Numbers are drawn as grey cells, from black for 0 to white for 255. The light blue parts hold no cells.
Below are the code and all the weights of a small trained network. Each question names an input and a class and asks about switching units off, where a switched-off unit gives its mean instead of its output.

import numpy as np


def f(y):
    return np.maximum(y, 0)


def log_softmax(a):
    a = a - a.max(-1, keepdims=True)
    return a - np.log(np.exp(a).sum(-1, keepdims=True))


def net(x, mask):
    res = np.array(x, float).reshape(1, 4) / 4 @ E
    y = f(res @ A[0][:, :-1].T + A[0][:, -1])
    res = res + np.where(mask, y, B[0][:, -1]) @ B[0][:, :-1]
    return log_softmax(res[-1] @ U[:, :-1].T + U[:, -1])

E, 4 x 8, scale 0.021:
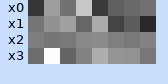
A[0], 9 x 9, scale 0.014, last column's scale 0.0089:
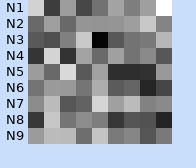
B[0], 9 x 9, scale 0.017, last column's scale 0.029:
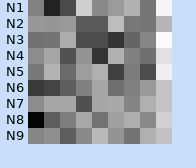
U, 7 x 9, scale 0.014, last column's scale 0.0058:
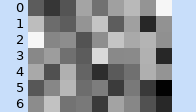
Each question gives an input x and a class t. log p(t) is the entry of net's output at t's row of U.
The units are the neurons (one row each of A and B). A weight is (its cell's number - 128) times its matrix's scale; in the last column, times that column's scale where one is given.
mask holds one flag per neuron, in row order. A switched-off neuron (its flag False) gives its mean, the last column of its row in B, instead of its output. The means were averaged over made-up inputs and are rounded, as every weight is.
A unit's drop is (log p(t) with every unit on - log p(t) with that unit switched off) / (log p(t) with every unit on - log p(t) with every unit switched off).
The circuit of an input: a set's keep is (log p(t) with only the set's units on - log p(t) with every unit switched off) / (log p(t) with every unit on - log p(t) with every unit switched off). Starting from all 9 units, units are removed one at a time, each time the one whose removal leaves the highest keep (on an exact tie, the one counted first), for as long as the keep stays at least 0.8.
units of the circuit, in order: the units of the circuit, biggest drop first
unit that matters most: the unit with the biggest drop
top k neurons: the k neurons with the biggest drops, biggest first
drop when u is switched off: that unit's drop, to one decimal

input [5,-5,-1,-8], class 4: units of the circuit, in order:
N3
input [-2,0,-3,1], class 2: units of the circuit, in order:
N8, N6
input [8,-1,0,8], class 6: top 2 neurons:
N4, N1
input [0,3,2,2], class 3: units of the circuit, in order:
N1, N3
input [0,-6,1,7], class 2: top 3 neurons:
N7, N5, N8
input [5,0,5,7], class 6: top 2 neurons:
N4, N1
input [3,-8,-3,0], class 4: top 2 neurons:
N3, N5
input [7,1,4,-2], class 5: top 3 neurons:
N3, N8, N1
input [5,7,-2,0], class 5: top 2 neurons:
N1, N5
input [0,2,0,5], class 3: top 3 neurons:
N1, N7, N9
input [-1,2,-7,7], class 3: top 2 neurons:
N7, N1
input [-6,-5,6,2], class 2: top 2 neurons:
N7, N8
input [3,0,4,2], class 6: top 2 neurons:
N1, N6
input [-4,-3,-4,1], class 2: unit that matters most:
N8
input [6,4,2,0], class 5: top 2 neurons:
N1, N3
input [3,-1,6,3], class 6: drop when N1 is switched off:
0.4
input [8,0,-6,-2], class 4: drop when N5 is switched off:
0.4
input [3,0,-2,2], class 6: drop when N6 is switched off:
0.2
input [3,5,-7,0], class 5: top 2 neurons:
N1, N5
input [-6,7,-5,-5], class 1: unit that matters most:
N5
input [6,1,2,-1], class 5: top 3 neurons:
N1, N3, N8
